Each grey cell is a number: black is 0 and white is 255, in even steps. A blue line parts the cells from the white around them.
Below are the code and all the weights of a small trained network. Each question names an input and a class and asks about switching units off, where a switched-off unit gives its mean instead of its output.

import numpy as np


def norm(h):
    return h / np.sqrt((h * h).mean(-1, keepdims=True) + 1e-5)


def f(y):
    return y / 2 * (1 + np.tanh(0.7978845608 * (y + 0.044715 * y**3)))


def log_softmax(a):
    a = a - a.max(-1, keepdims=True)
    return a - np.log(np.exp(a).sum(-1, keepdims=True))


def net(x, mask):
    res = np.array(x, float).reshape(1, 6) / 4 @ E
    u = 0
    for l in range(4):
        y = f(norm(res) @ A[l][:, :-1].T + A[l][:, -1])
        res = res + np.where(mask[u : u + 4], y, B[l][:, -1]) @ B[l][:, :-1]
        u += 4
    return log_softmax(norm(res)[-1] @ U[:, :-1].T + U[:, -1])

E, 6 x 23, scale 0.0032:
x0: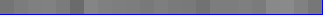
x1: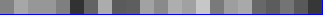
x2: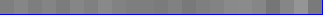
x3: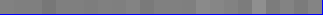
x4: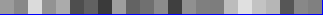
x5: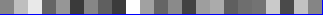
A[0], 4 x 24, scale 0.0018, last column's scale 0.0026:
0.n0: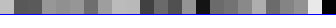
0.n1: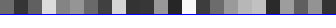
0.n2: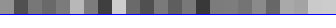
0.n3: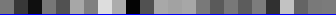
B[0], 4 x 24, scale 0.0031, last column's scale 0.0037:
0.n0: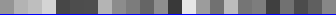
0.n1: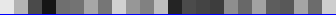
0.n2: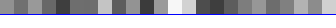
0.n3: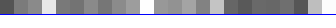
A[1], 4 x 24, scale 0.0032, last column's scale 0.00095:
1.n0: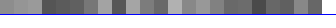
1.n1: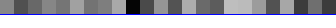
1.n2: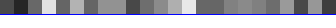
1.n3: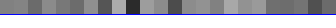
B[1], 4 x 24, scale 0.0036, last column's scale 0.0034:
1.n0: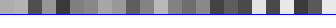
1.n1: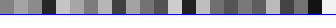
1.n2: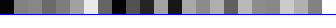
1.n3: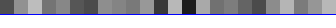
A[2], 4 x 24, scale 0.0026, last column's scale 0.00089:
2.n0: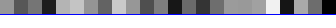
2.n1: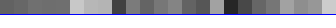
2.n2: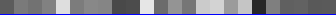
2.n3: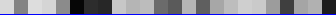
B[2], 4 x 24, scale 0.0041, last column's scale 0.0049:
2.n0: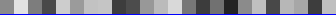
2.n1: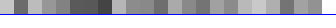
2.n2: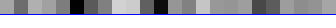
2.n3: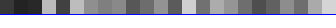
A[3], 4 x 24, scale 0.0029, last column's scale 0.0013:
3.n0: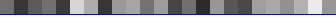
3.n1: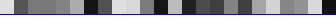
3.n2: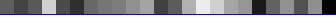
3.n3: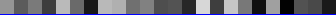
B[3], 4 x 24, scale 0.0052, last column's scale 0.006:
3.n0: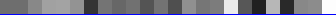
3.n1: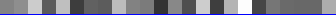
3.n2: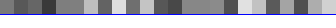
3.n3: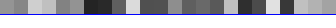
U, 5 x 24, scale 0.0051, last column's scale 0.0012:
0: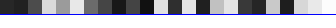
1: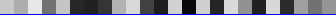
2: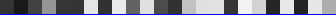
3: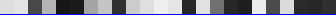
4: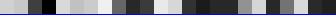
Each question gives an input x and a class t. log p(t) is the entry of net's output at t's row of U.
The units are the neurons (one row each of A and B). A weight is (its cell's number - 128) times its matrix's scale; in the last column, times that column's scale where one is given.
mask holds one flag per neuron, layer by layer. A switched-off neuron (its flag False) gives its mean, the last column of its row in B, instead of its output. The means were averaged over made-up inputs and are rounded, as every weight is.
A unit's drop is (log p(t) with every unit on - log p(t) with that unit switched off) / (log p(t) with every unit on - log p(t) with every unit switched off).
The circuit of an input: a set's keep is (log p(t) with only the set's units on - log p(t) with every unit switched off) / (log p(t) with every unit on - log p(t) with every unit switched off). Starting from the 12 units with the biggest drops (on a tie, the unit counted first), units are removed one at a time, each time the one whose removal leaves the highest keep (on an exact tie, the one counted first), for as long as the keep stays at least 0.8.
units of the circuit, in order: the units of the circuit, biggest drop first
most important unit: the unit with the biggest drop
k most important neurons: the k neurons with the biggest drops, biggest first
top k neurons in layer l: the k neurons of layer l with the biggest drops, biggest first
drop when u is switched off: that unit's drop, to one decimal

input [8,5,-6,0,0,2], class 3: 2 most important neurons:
1.n0, 0.n3
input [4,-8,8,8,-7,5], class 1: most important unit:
3.n1
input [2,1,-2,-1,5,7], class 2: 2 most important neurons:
0.n1, 3.n2
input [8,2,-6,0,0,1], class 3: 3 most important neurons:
1.n0, 0.n3, 1.n1
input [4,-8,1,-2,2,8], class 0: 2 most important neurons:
1.n1, 2.n3
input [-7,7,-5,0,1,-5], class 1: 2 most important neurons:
1.n1, 3.n3
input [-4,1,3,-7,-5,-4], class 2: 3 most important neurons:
0.n3, 3.n2, 2.n0
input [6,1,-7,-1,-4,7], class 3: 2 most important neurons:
1.n0, 3.n0
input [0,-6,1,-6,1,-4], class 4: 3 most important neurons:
0.n1, 2.n0, 1.n1
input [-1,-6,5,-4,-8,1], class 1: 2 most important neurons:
2.n1, 3.n1
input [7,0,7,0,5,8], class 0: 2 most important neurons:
2.n3, 0.n3
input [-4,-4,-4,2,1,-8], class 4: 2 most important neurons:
1.n1, 0.n1
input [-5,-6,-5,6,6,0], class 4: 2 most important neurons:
2.n0, 0.n3
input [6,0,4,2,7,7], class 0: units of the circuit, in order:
2.n3
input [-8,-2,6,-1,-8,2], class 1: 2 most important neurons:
3.n1, 2.n1
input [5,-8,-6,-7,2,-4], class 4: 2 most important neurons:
2.n0, 0.n1
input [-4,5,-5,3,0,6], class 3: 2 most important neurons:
1.n0, 0.n3
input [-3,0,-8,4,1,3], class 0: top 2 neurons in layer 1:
1.n1, 1.n3
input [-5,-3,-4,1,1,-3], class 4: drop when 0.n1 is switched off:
1.3
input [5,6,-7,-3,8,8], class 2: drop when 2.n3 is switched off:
0.6
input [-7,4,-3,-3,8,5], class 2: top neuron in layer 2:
2.n3
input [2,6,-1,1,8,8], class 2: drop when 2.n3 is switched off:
0.6
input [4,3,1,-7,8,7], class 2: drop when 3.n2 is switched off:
0.0
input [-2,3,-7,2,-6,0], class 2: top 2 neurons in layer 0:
0.n1, 0.n2
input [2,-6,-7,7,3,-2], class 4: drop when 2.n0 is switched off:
0.1
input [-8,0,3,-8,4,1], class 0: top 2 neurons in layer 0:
0.n3, 0.n0
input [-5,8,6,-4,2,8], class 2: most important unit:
1.n1
